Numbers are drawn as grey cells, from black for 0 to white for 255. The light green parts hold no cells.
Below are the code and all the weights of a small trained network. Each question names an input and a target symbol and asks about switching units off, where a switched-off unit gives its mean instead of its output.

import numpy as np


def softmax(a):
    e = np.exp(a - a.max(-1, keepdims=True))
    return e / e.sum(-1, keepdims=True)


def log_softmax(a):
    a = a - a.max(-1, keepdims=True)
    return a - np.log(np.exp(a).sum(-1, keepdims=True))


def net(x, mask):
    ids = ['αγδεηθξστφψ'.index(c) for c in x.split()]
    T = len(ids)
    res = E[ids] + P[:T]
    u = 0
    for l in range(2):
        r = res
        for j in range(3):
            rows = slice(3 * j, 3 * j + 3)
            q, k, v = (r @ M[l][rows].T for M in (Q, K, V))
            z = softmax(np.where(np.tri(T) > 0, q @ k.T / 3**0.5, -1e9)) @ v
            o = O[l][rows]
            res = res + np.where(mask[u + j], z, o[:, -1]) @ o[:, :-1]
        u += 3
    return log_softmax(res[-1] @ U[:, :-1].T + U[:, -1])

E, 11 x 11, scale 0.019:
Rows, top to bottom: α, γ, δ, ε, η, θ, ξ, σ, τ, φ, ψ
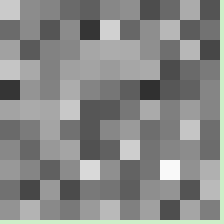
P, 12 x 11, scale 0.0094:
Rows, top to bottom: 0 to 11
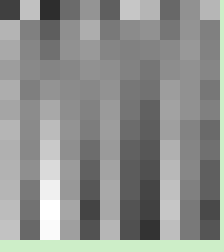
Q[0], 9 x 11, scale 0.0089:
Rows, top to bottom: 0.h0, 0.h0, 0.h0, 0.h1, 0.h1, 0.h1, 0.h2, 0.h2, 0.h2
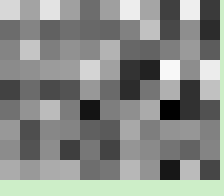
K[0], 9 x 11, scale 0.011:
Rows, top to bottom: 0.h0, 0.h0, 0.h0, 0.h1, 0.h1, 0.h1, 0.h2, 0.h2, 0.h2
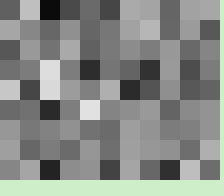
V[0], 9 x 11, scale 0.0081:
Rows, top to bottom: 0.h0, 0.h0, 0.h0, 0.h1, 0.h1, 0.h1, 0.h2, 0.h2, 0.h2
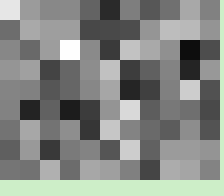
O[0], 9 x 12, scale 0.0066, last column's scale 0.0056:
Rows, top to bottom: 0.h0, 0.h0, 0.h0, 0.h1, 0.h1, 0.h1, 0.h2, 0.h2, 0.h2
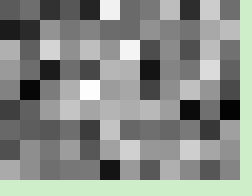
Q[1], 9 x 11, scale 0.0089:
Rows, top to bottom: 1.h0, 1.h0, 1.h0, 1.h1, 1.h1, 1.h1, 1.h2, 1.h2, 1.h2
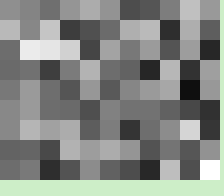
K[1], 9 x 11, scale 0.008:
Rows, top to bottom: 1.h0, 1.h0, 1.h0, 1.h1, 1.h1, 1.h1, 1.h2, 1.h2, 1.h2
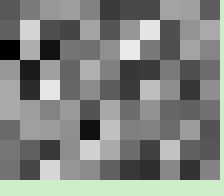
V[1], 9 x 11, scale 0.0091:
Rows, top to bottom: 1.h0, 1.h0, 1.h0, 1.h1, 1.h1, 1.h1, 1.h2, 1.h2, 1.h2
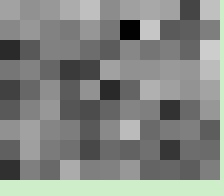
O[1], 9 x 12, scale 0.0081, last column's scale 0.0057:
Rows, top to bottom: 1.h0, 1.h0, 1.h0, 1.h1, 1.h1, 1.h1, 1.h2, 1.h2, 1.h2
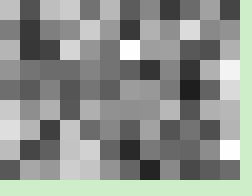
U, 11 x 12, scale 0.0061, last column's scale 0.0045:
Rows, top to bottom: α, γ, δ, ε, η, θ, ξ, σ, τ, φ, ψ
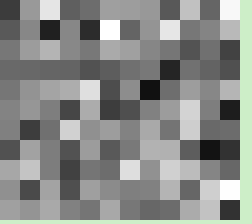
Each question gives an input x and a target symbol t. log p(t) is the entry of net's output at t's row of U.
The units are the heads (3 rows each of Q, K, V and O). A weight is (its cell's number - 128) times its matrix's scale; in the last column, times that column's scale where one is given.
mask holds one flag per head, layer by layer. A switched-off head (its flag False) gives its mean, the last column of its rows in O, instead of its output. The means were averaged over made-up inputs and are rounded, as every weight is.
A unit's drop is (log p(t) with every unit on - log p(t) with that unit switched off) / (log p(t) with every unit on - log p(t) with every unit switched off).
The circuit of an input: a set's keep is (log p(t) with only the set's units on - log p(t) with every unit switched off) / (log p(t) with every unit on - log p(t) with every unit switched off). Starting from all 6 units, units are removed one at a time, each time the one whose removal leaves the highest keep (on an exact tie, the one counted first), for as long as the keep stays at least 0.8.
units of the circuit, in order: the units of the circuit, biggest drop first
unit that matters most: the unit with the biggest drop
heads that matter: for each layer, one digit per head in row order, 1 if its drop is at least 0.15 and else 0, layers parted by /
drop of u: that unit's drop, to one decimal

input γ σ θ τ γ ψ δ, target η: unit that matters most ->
0.h1
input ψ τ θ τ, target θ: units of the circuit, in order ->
[0.h1, 1.h0]
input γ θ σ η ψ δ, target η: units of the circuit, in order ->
[0.h1, 1.h2, 0.h0, 0.h2]
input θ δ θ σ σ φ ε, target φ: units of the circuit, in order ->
[0.h0, 1.h1, 0.h1]
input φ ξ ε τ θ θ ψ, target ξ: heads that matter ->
000 / 100
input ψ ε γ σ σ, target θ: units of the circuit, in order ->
[0.h0, 1.h0]
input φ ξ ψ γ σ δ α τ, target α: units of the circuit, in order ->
[1.h2, 0.h1, 1.h1]
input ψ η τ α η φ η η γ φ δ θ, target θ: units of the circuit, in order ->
[0.h0, 1.h0]
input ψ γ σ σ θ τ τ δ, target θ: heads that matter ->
100 / 100
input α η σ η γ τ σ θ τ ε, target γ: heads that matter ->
100 / 000
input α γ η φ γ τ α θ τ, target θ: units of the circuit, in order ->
[0.h1, 1.h0, 0.h2]
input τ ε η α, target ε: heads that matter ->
001 / 010
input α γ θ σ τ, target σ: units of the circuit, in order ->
[0.h1, 1.h1]
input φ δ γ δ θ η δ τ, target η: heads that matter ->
010 / 001
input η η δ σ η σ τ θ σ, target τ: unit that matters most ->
1.h0
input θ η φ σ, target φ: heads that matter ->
100 / 010
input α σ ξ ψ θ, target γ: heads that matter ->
100 / 000
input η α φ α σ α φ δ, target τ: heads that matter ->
000 / 100
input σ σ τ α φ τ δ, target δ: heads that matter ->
110 / 100
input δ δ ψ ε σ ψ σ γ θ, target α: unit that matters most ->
0.h1
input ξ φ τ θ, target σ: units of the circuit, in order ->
[0.h1, 0.h0, 1.h1]
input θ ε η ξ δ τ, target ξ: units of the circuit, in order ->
[0.h1, 1.h1]
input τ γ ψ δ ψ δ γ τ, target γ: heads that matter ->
010 / 010
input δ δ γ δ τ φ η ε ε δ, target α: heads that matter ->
010 / 100
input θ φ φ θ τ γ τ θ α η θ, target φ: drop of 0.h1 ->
0.2
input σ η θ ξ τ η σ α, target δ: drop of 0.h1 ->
0.3
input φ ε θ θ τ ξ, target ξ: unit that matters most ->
1.h0
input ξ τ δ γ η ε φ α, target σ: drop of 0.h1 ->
0.2
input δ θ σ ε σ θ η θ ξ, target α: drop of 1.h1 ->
0.1
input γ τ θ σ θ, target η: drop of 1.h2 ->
0.3
